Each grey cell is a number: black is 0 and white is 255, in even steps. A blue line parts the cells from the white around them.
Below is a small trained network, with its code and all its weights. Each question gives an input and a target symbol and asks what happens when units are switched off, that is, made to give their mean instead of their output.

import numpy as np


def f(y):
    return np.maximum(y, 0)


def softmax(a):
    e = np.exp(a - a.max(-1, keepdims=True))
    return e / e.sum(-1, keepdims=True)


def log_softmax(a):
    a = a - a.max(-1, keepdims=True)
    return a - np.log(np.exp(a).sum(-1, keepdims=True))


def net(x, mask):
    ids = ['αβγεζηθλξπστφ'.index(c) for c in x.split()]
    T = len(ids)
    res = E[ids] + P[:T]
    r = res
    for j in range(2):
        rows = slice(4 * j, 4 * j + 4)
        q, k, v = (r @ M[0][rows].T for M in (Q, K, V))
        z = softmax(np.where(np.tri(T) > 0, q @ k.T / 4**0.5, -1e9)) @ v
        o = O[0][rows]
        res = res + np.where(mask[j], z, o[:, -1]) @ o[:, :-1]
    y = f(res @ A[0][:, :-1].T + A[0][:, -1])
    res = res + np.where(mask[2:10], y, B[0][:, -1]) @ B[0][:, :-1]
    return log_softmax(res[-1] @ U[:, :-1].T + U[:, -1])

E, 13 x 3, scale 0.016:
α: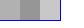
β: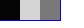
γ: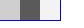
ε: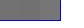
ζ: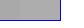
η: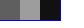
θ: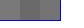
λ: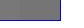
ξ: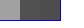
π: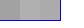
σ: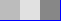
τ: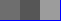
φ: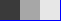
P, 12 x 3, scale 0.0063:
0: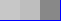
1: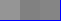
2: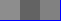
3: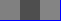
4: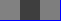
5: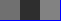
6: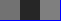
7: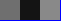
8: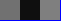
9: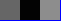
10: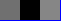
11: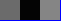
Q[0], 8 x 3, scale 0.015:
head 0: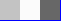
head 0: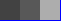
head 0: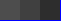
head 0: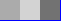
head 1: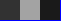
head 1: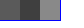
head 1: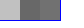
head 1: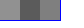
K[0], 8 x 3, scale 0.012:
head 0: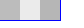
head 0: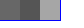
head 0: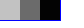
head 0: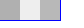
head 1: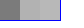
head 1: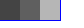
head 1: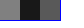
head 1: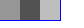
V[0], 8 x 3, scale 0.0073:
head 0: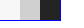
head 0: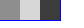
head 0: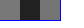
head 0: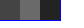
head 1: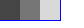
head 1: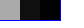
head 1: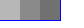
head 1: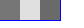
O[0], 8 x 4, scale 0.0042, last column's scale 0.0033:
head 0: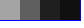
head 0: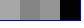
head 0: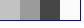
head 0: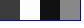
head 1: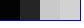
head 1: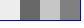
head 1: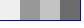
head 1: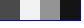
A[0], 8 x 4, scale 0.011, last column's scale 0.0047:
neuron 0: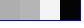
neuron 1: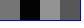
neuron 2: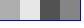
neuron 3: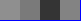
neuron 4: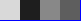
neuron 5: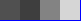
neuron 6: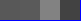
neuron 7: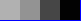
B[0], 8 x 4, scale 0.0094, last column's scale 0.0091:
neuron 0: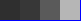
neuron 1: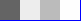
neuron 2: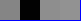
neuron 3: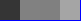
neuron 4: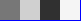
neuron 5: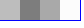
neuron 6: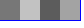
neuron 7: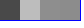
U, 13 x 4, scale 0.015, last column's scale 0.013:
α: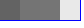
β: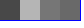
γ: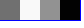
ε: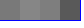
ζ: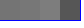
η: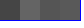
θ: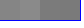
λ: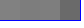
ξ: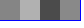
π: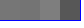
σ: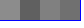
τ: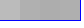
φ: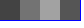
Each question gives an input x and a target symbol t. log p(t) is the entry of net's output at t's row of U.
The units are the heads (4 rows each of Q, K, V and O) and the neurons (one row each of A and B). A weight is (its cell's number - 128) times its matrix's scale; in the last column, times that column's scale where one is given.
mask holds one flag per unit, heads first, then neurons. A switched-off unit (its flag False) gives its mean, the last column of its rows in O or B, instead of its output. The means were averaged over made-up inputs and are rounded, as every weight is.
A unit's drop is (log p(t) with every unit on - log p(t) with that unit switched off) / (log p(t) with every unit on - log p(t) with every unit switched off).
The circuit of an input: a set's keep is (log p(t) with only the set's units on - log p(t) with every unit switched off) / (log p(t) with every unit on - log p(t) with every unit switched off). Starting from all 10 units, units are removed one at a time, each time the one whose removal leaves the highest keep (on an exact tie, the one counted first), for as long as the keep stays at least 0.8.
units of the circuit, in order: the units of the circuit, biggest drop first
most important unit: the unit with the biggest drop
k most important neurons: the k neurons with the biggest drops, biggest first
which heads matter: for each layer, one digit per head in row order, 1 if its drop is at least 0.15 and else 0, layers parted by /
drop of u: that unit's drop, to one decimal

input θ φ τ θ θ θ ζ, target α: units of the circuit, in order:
neuron 0; neuron 1; head 0
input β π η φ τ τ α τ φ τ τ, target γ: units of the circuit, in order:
neuron 1; neuron 0
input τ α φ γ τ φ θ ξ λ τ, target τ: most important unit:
neuron 5
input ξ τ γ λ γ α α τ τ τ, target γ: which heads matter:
01
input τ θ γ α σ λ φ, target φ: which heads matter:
10
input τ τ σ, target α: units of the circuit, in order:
neuron 2; neuron 1
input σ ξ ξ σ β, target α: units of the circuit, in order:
neuron 1; neuron 4
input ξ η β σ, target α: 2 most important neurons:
neuron 2; neuron 0
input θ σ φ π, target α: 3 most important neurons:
neuron 0; neuron 1; neuron 5
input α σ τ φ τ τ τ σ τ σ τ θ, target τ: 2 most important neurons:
neuron 0; neuron 5
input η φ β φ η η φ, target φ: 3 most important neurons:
neuron 4; neuron 0; neuron 1
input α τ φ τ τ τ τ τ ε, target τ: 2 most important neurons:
neuron 0; neuron 5
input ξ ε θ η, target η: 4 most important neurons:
neuron 2; neuron 1; neuron 3; neuron 5
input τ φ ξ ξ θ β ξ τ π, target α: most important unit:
neuron 0
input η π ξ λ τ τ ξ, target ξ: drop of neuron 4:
0.6
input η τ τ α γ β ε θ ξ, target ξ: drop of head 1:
0.2
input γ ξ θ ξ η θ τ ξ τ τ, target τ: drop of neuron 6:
0.0
